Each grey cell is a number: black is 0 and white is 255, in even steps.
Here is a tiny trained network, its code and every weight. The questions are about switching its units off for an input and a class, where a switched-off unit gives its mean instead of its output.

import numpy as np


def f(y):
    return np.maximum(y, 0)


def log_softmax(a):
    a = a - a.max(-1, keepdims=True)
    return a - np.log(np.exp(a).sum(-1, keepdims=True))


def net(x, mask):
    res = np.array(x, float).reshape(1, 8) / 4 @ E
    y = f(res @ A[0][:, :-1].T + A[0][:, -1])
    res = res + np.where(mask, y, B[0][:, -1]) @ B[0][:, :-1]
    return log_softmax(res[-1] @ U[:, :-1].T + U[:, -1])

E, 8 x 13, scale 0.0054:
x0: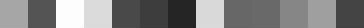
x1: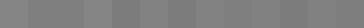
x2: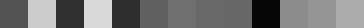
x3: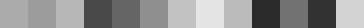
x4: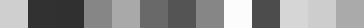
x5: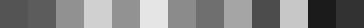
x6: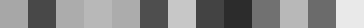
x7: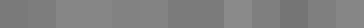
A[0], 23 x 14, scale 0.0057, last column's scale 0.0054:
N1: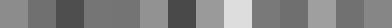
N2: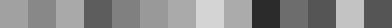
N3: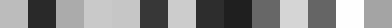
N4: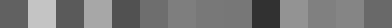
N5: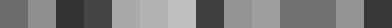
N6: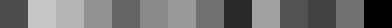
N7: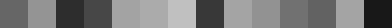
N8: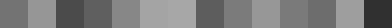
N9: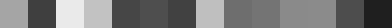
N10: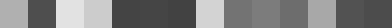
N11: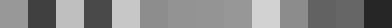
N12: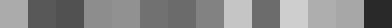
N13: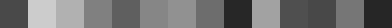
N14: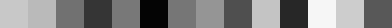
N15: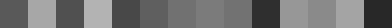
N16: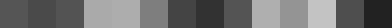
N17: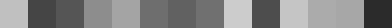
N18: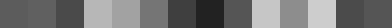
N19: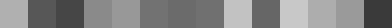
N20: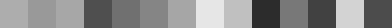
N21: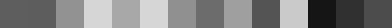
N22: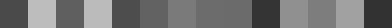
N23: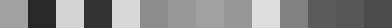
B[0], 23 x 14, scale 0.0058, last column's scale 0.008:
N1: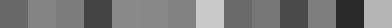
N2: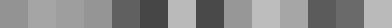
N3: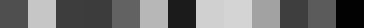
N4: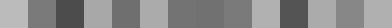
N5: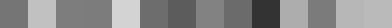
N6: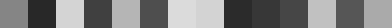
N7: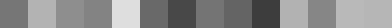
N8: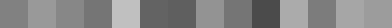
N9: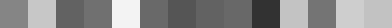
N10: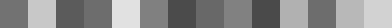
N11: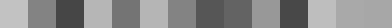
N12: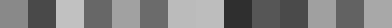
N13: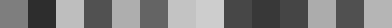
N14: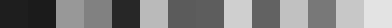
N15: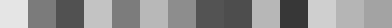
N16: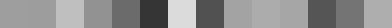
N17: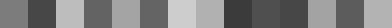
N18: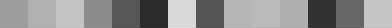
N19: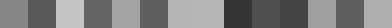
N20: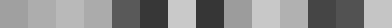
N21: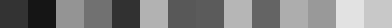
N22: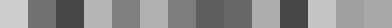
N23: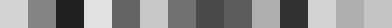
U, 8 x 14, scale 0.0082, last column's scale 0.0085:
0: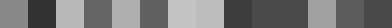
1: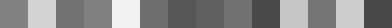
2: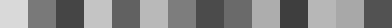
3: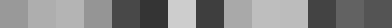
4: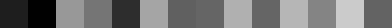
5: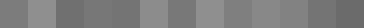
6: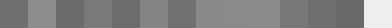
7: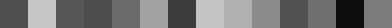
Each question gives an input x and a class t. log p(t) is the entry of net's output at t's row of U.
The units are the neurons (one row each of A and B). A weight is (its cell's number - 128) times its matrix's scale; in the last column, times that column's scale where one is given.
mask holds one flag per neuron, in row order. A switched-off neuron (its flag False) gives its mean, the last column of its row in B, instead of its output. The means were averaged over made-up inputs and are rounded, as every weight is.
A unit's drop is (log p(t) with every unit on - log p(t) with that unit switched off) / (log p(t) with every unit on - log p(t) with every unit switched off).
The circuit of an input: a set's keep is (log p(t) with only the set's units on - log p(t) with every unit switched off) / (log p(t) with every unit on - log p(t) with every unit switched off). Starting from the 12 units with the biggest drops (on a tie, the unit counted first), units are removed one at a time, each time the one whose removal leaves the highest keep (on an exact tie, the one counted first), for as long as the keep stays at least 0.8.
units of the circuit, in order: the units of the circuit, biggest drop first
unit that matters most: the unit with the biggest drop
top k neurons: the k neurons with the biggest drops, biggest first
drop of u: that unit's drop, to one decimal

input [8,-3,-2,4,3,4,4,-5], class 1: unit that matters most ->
N9
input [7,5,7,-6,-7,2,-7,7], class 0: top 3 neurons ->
(N6 N13 N3)
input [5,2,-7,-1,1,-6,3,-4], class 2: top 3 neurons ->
(N23 N11 N21)
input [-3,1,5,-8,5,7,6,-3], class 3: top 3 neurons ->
(N18 N16 N14)
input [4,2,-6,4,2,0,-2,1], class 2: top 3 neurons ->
(N23 N11 N3)
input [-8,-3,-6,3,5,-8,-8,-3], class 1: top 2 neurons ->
(N5 N7)
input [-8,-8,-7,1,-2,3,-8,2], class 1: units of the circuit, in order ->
(N5 N7)
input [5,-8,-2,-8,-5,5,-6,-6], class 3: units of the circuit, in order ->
(N18 N16)
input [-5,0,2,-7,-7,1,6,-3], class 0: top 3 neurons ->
(N6 N13 N20)
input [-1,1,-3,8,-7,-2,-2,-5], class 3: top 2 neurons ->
(N20 N2)
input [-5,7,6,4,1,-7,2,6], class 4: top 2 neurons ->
(N14 N23)
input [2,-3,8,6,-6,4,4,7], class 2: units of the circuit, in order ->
(N22 N15)
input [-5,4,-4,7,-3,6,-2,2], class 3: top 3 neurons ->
(N20 N2 N14)
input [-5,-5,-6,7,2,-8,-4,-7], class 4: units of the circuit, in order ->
(N14)
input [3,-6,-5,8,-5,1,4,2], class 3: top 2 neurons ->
(N20 N2)
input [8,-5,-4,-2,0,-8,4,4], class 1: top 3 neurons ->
(N10 N9 N21)
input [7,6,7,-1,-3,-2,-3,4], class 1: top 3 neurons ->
(N10 N9 N23)
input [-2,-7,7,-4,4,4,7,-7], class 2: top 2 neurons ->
(N15 N22)
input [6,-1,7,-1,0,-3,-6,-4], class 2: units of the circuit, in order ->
(N15 N22)
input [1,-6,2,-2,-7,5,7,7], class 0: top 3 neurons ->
(N6 N13 N14)
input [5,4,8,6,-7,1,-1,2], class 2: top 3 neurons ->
(N22 N15 N4)
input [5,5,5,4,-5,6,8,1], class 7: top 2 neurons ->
(N3 N14)
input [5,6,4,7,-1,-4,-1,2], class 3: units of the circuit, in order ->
(N20)
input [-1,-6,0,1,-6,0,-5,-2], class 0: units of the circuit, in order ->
(N3 N13)
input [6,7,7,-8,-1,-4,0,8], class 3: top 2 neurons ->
(N18 N16)
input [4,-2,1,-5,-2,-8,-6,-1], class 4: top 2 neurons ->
(N14 N3)
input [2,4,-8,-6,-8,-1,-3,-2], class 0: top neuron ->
(N6)
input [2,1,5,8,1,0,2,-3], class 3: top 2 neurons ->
(N20 N2)
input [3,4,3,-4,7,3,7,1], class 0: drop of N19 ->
0.4
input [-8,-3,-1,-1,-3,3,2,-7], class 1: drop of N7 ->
0.1
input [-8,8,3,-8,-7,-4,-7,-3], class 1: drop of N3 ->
0.2
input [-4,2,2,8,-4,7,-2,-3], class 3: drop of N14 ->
0.2
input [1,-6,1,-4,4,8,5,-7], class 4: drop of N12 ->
0.0
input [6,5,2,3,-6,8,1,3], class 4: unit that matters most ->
N21
